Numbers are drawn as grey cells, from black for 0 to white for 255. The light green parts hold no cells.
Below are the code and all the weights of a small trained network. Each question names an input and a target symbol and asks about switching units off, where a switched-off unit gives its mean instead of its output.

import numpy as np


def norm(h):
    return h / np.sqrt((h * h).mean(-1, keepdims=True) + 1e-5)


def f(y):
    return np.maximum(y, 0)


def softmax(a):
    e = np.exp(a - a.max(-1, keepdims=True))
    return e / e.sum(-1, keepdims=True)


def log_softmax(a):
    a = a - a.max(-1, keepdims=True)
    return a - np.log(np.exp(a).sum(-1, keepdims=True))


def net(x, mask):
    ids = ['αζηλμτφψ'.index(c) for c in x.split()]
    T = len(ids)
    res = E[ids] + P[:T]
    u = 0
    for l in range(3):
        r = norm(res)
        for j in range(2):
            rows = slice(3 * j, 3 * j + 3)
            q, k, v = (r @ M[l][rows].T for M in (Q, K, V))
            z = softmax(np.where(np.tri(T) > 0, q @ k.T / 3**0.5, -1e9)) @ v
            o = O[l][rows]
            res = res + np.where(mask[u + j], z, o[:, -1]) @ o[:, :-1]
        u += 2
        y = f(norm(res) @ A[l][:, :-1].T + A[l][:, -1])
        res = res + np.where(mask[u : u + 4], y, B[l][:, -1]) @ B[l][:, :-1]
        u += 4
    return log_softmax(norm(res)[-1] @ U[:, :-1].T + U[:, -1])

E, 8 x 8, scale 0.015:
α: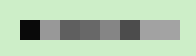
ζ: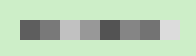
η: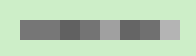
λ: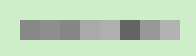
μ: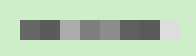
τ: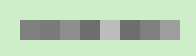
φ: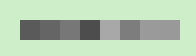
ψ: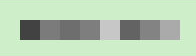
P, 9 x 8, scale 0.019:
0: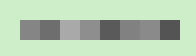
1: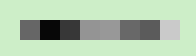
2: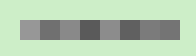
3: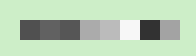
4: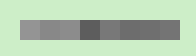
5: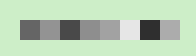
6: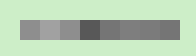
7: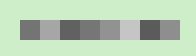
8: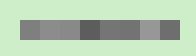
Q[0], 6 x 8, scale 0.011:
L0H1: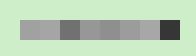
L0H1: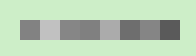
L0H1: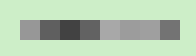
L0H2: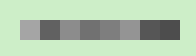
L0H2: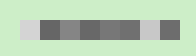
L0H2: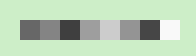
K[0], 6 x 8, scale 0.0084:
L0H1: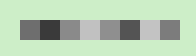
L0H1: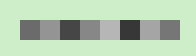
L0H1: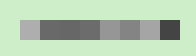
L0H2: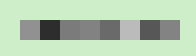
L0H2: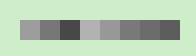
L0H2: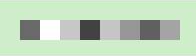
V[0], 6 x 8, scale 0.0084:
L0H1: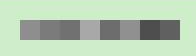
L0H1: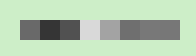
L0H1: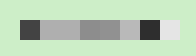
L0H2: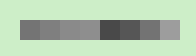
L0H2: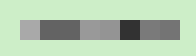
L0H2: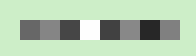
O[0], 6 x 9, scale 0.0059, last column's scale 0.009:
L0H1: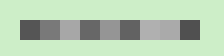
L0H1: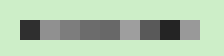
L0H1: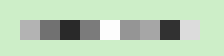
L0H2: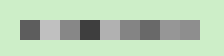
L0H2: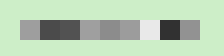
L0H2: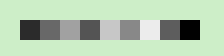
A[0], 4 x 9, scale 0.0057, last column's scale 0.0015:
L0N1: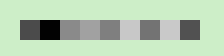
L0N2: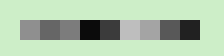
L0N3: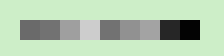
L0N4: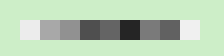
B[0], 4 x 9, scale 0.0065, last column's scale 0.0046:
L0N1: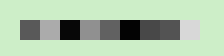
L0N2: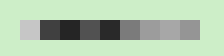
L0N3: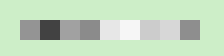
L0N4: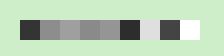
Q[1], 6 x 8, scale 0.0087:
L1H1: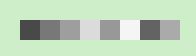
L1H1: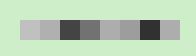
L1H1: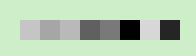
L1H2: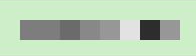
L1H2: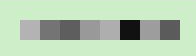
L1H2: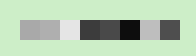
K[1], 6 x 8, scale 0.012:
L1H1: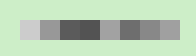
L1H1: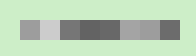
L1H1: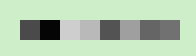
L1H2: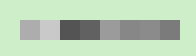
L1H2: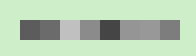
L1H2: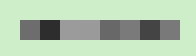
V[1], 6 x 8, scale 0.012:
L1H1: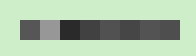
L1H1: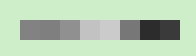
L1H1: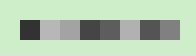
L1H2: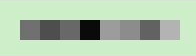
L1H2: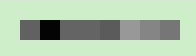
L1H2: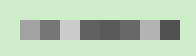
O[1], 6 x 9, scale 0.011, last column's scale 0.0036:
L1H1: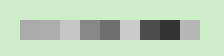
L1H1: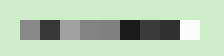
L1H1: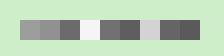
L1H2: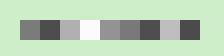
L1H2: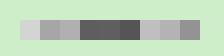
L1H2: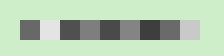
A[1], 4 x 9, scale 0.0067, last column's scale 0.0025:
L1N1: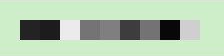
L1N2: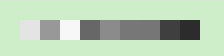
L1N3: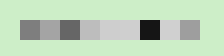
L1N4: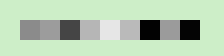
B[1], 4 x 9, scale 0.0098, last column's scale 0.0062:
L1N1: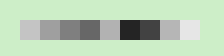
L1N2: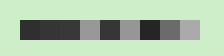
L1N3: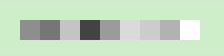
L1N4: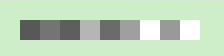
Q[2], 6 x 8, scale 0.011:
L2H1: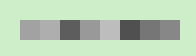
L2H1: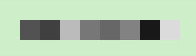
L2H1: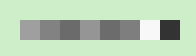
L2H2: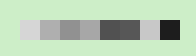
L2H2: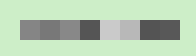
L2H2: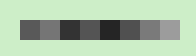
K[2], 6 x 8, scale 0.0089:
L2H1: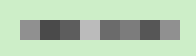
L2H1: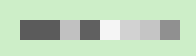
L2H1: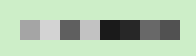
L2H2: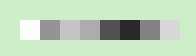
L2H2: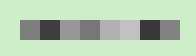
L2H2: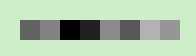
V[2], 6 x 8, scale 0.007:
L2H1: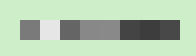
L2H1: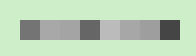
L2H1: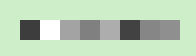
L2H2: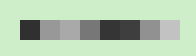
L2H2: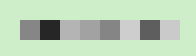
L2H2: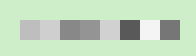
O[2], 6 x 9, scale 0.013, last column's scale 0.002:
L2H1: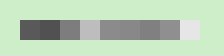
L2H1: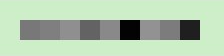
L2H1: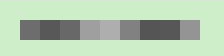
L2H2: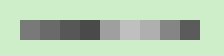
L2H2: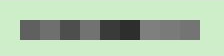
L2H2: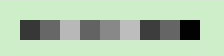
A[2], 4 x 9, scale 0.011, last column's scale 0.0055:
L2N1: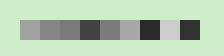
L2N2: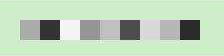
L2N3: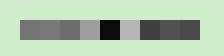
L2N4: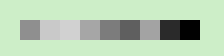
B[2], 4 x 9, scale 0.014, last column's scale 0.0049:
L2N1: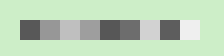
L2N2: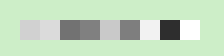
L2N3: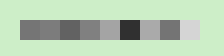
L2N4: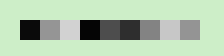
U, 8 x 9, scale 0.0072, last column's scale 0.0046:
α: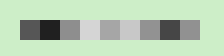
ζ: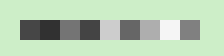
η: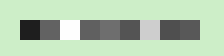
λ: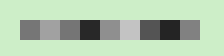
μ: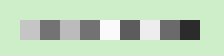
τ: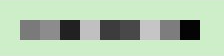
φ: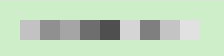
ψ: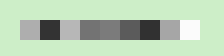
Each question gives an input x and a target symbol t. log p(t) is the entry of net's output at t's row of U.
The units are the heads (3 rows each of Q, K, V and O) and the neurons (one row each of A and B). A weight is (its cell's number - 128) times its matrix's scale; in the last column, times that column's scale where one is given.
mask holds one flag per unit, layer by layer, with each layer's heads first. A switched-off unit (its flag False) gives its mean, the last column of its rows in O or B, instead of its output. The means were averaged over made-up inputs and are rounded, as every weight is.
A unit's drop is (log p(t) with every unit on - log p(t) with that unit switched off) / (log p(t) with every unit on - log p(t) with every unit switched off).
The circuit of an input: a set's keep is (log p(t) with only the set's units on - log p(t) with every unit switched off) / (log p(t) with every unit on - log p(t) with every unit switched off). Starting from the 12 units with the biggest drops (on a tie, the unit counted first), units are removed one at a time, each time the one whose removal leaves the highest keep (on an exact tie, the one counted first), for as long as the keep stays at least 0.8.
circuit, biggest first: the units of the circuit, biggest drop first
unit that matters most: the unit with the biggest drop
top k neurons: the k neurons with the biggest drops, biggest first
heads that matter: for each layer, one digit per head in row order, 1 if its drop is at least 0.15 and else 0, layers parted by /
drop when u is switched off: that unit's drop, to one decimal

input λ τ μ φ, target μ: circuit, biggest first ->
L1H2; L0H1; L2N2
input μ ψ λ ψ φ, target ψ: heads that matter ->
00 / 10 / 00
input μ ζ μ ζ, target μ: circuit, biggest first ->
L0H1; L1H2; L2N2
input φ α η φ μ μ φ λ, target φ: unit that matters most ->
L1H1
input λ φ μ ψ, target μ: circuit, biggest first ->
L1H2; L0H1; L2N2
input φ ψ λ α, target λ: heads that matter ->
11 / 11 / 00
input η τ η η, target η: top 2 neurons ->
L2N1; L1N3
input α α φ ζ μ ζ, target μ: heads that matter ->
10 / 01 / 00
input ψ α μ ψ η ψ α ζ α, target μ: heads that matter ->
10 / 11 / 00
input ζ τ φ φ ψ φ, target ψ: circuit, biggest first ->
L1H1; L2H2; L1H2
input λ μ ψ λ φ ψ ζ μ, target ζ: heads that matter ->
10 / 10 / 00
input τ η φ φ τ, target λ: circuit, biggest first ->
L1H2; L0H1
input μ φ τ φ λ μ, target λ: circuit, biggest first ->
L1H2; L0N4
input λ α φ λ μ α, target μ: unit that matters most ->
L1H2
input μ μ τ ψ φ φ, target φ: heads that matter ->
00 / 00 / 00
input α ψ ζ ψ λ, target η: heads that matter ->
10 / 10 / 00
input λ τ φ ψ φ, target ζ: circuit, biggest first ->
L1H1; L0N3; L0H1
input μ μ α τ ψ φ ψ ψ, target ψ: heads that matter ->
01 / 10 / 01
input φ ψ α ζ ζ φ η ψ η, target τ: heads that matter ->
11 / 11 / 01
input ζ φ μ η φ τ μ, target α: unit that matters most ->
L0H2
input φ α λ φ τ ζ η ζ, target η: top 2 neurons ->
L2N1; L0N4
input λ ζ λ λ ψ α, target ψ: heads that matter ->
10 / 11 / 01
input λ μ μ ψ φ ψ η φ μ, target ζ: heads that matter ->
11 / 10 / 00
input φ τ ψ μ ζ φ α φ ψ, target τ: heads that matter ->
11 / 10 / 01
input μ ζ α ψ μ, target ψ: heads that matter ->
00 / 10 / 00
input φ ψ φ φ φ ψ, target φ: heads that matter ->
00 / 00 / 00
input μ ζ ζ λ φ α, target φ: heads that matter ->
00 / 10 / 00
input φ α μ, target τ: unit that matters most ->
L0H1
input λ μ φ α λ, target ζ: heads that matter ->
11 / 10 / 00
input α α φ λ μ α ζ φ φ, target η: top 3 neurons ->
L2N4; L0N4; L0N1
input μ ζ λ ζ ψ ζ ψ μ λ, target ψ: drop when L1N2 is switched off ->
0.2
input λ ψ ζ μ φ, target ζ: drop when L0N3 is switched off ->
0.6
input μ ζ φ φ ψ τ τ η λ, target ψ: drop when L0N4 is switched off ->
0.0
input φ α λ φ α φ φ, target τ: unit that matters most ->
L1H1
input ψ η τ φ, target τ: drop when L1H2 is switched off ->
0.1
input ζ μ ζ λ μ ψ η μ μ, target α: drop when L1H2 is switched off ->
0.1
